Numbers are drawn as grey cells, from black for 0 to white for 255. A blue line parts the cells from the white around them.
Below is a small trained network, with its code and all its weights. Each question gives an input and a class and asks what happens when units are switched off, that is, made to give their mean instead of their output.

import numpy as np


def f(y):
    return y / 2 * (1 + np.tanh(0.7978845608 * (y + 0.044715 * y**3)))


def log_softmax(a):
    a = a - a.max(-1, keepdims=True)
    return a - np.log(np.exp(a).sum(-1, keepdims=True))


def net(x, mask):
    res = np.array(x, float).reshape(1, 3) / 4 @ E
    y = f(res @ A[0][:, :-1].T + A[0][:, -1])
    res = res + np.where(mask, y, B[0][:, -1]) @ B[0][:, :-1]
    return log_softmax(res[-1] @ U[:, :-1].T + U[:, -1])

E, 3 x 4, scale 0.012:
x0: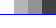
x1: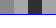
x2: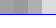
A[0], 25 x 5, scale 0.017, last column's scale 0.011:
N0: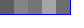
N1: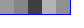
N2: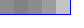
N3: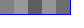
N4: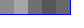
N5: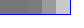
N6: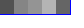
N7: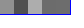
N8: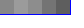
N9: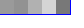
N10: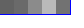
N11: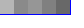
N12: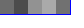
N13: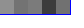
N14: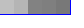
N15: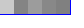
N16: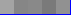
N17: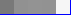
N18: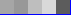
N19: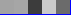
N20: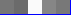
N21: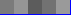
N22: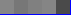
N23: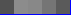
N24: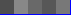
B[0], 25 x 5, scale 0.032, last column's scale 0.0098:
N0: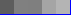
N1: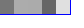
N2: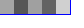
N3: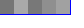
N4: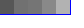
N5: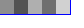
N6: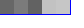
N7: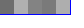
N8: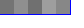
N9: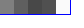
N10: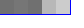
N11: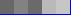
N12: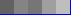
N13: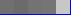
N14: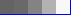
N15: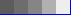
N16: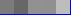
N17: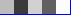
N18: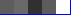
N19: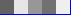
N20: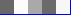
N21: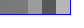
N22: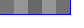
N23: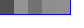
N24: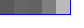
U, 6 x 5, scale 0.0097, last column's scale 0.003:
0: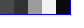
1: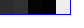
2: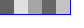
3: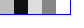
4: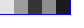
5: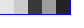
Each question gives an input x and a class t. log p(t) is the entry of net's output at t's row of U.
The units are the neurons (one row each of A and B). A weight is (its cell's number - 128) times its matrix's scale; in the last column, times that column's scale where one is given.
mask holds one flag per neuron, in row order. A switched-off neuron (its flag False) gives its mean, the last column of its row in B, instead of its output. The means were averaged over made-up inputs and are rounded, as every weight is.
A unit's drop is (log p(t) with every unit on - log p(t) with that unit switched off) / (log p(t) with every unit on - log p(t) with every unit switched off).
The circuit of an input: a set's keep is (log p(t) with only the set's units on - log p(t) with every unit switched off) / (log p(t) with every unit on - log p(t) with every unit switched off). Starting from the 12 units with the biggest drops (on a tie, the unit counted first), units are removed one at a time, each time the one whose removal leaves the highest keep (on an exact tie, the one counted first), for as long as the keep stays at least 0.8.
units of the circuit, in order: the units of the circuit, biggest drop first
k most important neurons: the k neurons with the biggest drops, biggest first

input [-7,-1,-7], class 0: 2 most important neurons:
N18, N9
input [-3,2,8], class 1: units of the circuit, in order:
N18
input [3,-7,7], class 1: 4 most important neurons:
N18, N9, N19, N1
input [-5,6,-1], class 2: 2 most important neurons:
N19, N1
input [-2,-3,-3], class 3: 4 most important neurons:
N18, N9, N19, N20
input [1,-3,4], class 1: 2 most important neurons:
N18, N9
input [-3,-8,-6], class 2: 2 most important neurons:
N20, N18
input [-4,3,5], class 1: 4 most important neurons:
N9, N18, N14, N15
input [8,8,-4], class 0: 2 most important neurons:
N14, N20
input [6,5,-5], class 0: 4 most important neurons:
N18, N9, N14, N20
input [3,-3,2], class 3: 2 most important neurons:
N19, N6
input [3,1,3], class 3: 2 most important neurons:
N6, N10
